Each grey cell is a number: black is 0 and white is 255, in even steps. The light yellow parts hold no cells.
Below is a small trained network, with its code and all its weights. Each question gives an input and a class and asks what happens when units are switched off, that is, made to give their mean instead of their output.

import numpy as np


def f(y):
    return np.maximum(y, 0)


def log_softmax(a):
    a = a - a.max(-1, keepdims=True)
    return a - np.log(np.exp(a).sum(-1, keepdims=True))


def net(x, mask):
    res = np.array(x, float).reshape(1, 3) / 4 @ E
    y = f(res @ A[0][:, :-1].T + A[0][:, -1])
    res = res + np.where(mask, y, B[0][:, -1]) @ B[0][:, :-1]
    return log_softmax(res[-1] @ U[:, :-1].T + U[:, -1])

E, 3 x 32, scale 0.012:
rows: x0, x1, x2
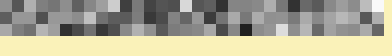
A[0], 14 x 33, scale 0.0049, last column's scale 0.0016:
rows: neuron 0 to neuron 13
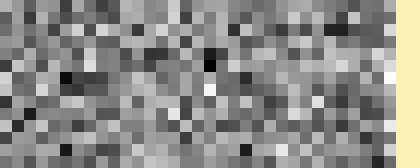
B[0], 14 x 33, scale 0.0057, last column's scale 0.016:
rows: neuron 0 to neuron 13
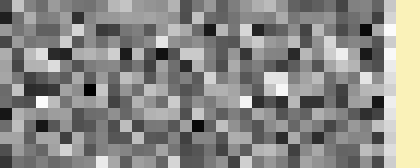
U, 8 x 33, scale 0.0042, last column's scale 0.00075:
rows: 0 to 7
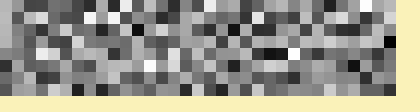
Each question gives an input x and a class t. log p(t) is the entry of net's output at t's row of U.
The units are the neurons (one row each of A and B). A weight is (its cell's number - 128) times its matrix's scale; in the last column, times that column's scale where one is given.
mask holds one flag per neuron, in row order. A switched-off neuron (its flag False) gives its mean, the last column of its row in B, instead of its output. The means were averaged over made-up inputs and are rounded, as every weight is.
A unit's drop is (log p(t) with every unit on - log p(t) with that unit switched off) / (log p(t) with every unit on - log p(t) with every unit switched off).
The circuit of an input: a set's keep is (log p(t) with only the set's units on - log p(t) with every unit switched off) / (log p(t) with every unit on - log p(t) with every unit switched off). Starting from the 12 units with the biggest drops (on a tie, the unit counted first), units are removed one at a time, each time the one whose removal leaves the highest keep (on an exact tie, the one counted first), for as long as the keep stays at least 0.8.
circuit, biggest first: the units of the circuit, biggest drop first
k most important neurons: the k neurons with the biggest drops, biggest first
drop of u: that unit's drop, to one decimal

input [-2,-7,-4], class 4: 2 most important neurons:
neuron 8; neuron 12
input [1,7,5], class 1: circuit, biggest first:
neuron 4
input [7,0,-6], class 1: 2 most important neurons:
neuron 4; neuron 7
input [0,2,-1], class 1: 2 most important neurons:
neuron 8; neuron 2
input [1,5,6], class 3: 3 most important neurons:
neuron 6; neuron 12; neuron 9
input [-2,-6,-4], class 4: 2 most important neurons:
neuron 8; neuron 12
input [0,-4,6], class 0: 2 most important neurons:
neuron 6; neuron 7
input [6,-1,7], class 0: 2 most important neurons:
neuron 10; neuron 7
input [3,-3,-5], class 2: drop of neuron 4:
0.2
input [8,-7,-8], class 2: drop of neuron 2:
0.2
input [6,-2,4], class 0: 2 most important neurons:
neuron 10; neuron 7
